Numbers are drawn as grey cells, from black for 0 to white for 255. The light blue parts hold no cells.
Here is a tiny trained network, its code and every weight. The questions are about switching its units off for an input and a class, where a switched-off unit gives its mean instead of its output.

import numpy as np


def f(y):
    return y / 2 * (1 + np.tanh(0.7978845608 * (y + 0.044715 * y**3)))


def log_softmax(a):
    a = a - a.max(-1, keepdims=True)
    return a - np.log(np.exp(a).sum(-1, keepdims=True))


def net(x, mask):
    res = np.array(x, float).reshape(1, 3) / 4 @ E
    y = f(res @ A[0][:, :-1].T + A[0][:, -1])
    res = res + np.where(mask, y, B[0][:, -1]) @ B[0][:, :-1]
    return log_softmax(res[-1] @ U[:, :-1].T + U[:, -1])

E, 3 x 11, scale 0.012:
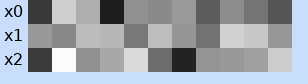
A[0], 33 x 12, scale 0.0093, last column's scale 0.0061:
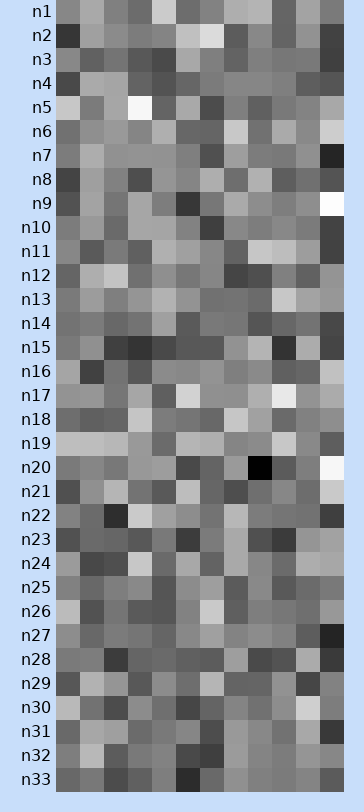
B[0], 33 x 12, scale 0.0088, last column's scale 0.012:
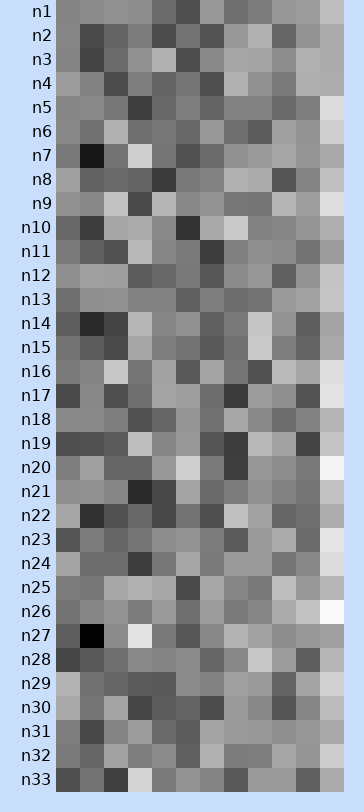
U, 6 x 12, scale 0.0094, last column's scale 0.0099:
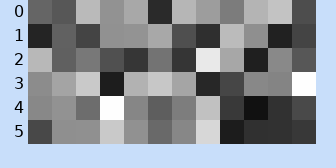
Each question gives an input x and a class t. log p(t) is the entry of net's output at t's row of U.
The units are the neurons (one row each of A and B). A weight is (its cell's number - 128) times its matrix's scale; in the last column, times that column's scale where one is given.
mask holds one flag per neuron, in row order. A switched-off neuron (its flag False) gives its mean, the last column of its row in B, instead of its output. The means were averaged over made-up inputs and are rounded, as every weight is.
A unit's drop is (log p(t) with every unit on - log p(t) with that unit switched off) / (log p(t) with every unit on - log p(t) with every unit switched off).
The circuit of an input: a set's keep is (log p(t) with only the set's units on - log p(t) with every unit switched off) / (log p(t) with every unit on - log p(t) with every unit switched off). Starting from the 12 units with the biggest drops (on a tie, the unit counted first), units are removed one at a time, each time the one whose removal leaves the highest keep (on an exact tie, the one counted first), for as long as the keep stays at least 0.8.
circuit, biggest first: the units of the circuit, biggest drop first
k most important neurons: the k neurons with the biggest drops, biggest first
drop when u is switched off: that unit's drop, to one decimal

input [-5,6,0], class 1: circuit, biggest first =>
(n17)
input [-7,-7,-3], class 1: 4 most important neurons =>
(n20 n23 n28 n33)
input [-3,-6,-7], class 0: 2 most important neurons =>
(n16 n26)
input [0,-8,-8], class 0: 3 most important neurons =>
(n16 n26 n25)
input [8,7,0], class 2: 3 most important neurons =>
(n8 n29 n2)
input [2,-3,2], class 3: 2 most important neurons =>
(n19 n17)
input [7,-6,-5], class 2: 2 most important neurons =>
(n29 n8)
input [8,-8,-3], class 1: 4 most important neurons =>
(n23 n33 n14 n20)
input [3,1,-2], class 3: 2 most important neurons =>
(n22 n30)
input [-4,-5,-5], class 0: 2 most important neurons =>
(n16 n26)
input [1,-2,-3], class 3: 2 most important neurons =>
(n10 n7)
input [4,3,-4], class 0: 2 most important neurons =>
(n20 n26)
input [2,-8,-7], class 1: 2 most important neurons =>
(n23 n20)
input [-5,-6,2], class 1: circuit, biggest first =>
(n20)
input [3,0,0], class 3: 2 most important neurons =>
(n22 n30)
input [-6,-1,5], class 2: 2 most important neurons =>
(n22 n30)
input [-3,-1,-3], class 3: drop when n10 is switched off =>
0.2
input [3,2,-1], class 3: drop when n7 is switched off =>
0.3
